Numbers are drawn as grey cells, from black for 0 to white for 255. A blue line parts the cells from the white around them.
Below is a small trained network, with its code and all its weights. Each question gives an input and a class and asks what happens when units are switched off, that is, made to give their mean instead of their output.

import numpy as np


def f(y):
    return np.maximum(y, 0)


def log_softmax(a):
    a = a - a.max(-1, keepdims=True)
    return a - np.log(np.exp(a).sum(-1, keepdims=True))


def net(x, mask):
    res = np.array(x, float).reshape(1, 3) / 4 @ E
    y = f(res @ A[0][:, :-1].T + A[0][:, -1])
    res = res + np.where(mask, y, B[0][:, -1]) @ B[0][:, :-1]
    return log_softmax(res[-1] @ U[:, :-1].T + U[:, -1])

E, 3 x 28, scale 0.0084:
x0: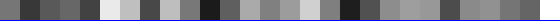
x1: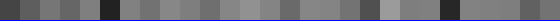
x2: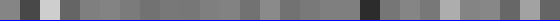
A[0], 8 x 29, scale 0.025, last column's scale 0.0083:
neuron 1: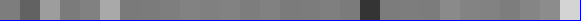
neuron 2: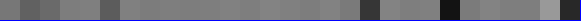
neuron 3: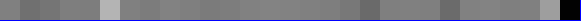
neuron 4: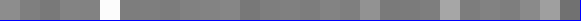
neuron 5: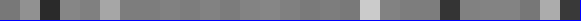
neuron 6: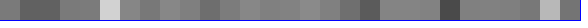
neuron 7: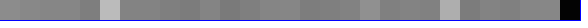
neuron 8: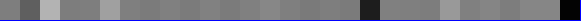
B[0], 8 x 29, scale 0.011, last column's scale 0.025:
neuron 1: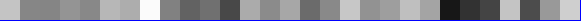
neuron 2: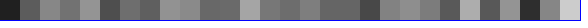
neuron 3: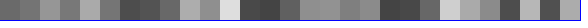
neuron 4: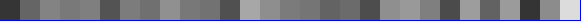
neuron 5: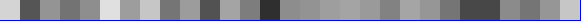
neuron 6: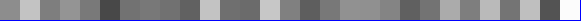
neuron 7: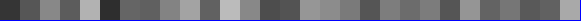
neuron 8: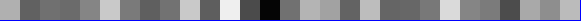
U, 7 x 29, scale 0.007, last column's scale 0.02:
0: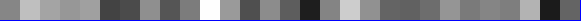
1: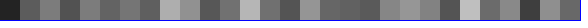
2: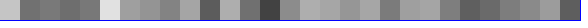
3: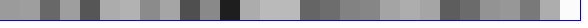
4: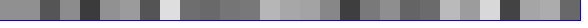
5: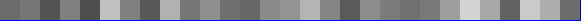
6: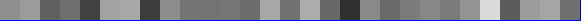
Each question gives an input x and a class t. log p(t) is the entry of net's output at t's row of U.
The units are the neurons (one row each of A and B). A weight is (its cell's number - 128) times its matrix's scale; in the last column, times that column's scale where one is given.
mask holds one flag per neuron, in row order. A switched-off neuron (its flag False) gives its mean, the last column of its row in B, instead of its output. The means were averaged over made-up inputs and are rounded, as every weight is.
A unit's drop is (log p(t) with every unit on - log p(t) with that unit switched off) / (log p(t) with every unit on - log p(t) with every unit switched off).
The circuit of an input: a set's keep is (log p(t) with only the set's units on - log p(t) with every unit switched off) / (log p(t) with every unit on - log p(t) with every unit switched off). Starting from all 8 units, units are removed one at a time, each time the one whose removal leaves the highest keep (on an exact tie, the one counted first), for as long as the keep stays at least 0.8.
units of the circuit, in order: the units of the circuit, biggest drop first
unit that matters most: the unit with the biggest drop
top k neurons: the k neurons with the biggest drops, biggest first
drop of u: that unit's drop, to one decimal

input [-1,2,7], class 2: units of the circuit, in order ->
[neuron 8]
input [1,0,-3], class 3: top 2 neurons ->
[neuron 8; neuron 3]
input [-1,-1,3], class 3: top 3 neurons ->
[neuron 5; neuron 3; neuron 8]
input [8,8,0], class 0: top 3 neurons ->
[neuron 6; neuron 3; neuron 4]
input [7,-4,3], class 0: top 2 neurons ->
[neuron 6; neuron 3]
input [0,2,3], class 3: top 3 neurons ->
[neuron 5; neuron 3; neuron 7]
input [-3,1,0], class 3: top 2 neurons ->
[neuron 6; neuron 3]
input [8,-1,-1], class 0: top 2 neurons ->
[neuron 6; neuron 3]
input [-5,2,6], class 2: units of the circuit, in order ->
[neuron 6; neuron 4]
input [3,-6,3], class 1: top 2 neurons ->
[neuron 4; neuron 7]
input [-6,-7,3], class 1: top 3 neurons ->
[neuron 6; neuron 7; neuron 3]
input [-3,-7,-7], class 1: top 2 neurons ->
[neuron 4; neuron 8]
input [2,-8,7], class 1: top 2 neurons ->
[neuron 4; neuron 7]
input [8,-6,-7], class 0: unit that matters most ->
neuron 6
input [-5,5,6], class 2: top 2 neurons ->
[neuron 6; neuron 4]
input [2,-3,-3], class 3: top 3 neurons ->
[neuron 8; neuron 2; neuron 4]
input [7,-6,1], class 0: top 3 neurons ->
[neuron 6; neuron 3; neuron 2]
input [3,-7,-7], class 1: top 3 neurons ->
[neuron 4; neuron 7; neuron 8]
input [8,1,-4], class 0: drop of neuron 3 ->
0.5
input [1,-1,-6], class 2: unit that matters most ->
neuron 5
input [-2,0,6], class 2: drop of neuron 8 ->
0.1
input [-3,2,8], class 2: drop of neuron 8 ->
0.1
